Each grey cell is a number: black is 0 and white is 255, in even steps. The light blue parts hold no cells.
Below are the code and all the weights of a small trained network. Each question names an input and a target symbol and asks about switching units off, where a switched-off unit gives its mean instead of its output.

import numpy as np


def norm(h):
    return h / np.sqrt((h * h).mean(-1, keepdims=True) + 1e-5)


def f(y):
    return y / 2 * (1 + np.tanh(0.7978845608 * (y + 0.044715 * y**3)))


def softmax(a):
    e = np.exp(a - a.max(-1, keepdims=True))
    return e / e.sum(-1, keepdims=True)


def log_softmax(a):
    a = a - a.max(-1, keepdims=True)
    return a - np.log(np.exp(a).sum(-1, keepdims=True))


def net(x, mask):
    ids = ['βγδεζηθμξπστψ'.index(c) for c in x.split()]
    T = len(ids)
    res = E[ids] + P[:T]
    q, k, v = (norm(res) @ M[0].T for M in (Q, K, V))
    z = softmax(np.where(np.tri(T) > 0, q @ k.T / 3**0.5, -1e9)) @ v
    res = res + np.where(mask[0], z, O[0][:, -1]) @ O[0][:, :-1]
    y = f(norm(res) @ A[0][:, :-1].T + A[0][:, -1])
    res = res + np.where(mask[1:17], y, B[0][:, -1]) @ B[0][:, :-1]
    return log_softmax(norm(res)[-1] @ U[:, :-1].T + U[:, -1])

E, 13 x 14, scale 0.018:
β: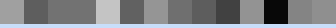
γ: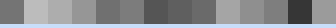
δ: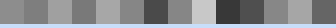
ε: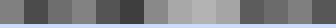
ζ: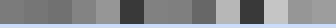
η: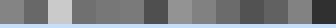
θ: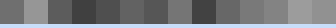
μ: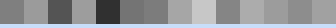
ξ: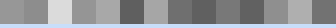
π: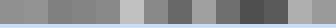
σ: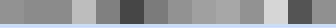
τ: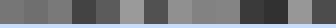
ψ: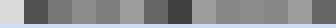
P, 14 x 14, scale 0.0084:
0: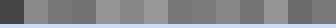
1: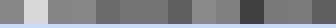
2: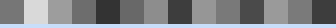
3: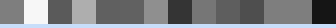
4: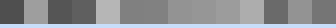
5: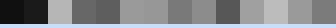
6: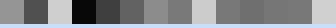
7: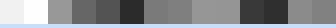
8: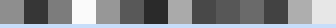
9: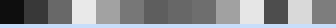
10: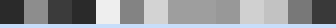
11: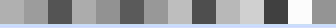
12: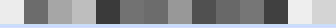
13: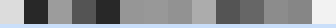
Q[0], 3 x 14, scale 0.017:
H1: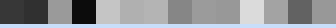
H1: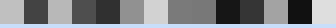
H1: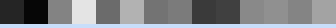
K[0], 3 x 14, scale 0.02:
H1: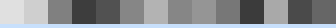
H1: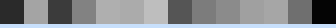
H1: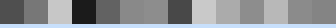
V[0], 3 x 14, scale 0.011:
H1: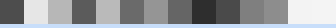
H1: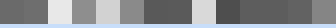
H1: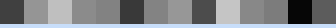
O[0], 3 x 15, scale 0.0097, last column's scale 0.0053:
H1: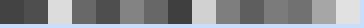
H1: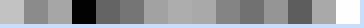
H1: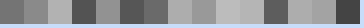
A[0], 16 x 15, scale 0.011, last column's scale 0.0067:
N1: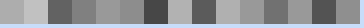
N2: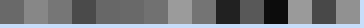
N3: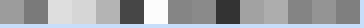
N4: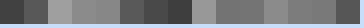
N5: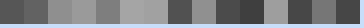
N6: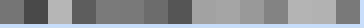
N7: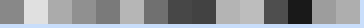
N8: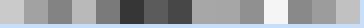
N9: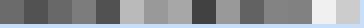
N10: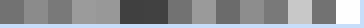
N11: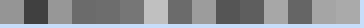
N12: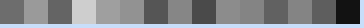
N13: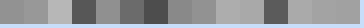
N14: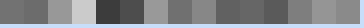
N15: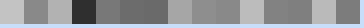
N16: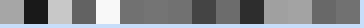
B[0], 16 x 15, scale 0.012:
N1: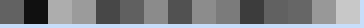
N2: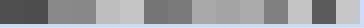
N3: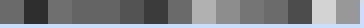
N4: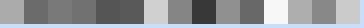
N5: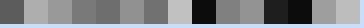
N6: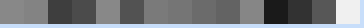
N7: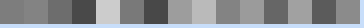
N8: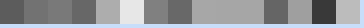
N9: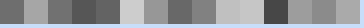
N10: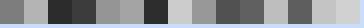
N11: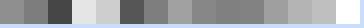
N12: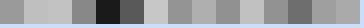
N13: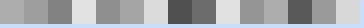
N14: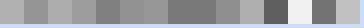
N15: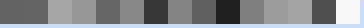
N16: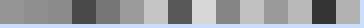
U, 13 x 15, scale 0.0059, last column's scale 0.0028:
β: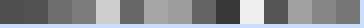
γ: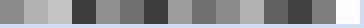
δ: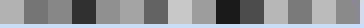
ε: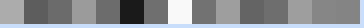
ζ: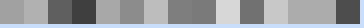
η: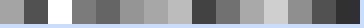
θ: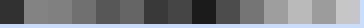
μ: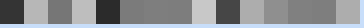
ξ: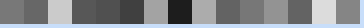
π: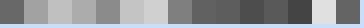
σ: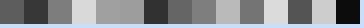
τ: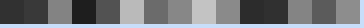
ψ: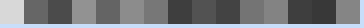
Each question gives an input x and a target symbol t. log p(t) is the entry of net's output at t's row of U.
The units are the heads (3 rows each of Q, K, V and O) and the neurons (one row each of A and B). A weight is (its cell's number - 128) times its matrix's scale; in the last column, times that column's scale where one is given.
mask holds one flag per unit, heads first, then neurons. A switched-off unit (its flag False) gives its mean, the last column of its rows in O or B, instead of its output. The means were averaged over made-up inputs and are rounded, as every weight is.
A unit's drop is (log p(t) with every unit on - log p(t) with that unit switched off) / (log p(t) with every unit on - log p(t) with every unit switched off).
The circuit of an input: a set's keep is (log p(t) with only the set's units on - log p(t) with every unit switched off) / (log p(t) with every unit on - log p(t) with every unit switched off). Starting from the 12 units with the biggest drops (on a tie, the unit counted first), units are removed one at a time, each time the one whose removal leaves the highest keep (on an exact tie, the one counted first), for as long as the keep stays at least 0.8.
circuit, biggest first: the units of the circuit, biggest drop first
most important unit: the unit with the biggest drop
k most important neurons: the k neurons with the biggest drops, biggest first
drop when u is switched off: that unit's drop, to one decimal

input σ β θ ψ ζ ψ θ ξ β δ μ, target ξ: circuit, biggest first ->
H1
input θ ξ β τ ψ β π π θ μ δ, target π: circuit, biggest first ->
H1; N5
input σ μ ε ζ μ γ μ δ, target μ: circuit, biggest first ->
H1; N12
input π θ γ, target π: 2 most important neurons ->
N5; N11
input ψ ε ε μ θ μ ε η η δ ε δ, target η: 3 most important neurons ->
N15; N13; N10
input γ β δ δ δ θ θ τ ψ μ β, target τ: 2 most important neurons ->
N11; N13
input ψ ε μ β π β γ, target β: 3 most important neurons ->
N7; N11; N10
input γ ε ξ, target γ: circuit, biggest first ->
H1; N6
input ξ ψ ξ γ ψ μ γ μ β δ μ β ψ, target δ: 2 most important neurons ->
N13; N11
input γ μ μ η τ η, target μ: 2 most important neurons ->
N12; N10
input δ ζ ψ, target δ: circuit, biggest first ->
H1; N13
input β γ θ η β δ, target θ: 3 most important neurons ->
N4; N5; N14
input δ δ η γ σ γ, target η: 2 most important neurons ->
N15; N13
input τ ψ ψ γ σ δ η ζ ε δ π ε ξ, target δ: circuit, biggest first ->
H1
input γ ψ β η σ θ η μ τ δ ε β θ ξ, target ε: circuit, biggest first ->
H1; N1
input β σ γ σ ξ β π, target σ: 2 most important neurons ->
N13; N1
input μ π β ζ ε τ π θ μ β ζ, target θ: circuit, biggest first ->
H1; N13
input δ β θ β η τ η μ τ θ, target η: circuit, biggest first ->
H1; N15; N13
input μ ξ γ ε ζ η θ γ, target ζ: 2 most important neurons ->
N4; N13
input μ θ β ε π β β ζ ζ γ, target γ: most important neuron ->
N7
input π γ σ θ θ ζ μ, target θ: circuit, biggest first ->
H1; N4; N13
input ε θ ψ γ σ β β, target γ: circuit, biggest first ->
H1; N11
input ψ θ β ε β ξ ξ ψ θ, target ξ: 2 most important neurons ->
N13; N6
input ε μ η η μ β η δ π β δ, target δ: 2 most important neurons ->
N13; N11
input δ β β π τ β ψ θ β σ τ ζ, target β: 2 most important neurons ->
N11; N6
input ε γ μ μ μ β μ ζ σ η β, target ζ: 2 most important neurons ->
N4; N15
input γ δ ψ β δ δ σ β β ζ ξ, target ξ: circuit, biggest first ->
N3
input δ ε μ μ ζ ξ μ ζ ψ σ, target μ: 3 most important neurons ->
N12; N11; N13
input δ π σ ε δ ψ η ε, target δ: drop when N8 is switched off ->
0.0
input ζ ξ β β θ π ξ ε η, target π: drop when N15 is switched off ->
0.2
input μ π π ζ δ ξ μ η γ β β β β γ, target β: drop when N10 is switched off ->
0.1
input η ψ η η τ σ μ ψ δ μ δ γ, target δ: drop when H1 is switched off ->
0.8
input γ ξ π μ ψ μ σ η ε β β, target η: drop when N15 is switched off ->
0.3
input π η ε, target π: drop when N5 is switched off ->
0.4
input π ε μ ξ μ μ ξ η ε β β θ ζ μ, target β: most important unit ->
N11
